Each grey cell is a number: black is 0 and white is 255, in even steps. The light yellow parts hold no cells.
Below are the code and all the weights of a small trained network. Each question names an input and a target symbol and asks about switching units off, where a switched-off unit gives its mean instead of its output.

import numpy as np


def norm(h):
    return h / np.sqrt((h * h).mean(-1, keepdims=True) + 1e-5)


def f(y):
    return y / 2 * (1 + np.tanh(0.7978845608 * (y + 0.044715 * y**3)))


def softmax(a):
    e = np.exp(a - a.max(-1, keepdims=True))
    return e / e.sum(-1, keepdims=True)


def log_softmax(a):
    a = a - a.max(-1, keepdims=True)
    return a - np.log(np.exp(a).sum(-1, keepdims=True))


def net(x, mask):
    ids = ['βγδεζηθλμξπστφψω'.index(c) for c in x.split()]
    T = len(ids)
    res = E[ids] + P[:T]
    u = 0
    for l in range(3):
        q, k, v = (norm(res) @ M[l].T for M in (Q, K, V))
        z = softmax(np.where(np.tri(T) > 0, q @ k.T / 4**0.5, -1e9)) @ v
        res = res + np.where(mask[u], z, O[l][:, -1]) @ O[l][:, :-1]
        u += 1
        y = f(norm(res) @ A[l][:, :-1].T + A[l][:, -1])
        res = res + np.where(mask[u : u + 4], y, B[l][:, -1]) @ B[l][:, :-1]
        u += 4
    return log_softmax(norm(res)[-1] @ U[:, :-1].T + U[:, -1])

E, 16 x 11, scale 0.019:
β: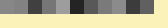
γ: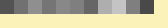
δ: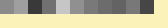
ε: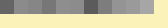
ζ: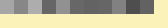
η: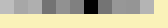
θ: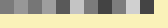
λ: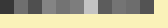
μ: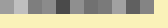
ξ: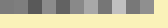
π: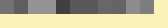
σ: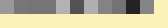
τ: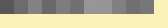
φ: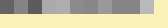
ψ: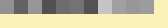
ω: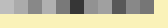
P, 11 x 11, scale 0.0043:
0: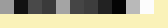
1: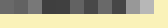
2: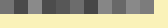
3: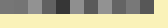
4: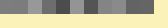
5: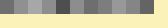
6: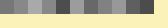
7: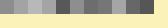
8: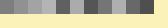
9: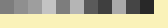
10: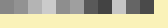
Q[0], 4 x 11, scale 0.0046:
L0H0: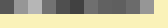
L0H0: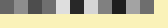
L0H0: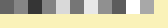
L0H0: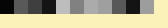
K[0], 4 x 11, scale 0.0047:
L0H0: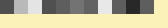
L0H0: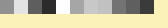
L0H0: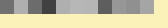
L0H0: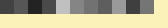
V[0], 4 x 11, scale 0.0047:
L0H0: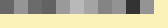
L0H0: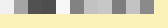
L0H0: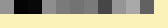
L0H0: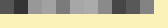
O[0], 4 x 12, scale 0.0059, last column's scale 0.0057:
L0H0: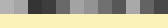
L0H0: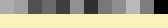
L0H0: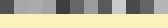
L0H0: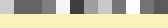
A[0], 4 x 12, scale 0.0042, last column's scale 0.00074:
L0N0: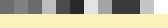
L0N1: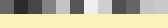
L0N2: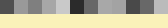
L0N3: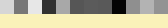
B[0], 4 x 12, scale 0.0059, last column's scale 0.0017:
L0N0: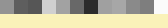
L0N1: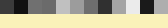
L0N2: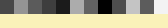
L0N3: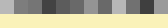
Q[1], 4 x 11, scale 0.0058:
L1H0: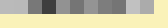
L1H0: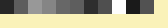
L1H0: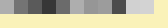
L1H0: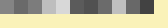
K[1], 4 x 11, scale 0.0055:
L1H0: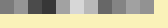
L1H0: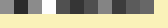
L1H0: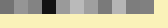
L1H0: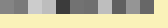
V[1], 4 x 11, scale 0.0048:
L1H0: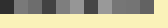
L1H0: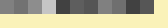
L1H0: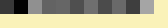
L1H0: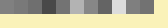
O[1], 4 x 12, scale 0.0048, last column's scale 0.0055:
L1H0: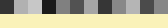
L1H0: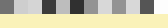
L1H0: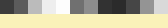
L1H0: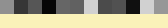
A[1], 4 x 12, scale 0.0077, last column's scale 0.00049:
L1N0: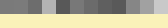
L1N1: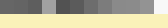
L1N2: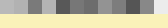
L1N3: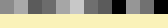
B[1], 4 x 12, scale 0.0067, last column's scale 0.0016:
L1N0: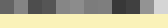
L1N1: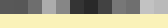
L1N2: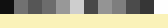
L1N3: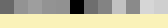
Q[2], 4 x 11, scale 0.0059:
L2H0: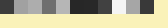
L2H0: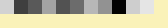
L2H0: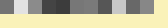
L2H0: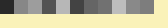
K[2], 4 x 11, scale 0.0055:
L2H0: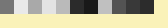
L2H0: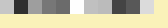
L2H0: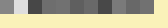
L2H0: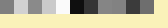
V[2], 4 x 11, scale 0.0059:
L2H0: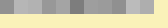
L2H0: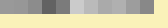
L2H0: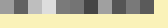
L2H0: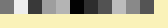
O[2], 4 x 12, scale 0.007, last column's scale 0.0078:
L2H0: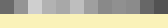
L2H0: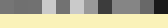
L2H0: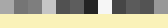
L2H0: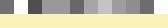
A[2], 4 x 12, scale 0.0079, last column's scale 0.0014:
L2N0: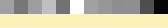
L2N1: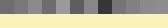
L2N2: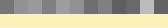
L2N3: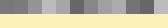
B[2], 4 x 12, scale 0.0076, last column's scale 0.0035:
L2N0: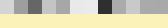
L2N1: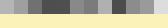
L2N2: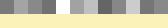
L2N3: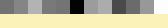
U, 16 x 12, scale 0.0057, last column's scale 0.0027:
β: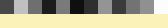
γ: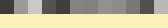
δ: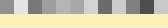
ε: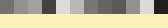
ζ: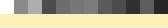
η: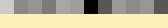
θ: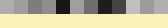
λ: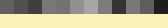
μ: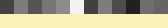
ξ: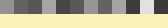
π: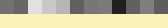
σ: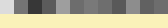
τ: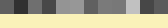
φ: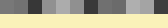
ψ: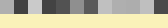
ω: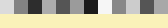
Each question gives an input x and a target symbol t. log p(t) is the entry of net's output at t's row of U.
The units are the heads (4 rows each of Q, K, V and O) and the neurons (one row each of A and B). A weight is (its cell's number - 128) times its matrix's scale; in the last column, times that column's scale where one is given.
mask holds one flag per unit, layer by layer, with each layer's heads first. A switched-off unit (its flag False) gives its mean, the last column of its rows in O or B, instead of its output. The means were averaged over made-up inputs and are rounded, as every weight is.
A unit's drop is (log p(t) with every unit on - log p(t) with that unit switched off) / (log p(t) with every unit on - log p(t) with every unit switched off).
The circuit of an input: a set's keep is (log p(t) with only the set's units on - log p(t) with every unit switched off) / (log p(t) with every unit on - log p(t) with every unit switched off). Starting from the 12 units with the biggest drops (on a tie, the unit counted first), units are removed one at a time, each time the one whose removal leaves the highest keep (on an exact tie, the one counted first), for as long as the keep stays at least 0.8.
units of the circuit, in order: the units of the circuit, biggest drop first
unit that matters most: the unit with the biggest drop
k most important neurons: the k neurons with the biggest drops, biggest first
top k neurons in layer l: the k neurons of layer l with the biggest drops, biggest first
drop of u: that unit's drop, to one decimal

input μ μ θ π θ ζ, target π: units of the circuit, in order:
[L1H0; L0H0]
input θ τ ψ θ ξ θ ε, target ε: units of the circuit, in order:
[L2N2; L2H0; L1H0; L0N1]
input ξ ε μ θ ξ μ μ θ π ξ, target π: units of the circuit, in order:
[L1H0; L0H0; L2H0]
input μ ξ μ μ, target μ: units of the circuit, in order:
[L1N2; L0H0; L2N3]
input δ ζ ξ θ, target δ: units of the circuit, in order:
[L2H0; L0H0; L1N3]
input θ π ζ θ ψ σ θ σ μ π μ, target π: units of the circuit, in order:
[L1H0; L0H0]
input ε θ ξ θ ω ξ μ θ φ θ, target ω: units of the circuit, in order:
[L1H0]
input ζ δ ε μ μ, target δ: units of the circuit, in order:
[L2H0; L1N3]
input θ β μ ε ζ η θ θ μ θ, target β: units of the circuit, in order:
[L1N3; L2H0; L0H0]
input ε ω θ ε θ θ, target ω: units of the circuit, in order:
[L2H0; L1H0]
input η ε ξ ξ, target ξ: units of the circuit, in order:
[L1H0; L2H0; L0N0]
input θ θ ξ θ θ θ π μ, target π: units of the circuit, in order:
[L0H0; L1H0]
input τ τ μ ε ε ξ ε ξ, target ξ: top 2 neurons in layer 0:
[L0N1; L0N0]
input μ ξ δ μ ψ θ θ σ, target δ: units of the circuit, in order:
[L2H0; L1N3; L0N1]
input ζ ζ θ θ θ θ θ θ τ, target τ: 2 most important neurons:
[L0N1; L0N3]
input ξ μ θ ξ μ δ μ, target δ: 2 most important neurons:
[L1N3; L1N1]
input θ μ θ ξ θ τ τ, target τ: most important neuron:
[L0N1]
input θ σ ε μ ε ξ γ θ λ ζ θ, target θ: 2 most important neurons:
[L0N0; L1N3]
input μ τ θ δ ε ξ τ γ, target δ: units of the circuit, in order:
[L2H0; L1N3]
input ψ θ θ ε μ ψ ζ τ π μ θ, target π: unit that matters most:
L1H0
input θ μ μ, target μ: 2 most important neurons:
[L1N2; L2N3]
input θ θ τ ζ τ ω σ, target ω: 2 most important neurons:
[L0N0; L0N1]
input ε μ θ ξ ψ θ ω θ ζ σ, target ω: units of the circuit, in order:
[L1H0; L2H0]
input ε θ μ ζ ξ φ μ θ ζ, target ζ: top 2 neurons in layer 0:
[L0N3; L0N0]
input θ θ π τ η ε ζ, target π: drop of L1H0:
0.5
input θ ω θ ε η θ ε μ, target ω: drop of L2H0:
0.2
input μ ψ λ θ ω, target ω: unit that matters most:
L0N0
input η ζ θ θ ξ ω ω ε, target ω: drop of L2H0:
0.2
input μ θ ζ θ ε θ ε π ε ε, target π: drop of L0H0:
0.3
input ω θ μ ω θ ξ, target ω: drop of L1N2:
0.0
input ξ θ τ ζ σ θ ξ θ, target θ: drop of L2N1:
0.1
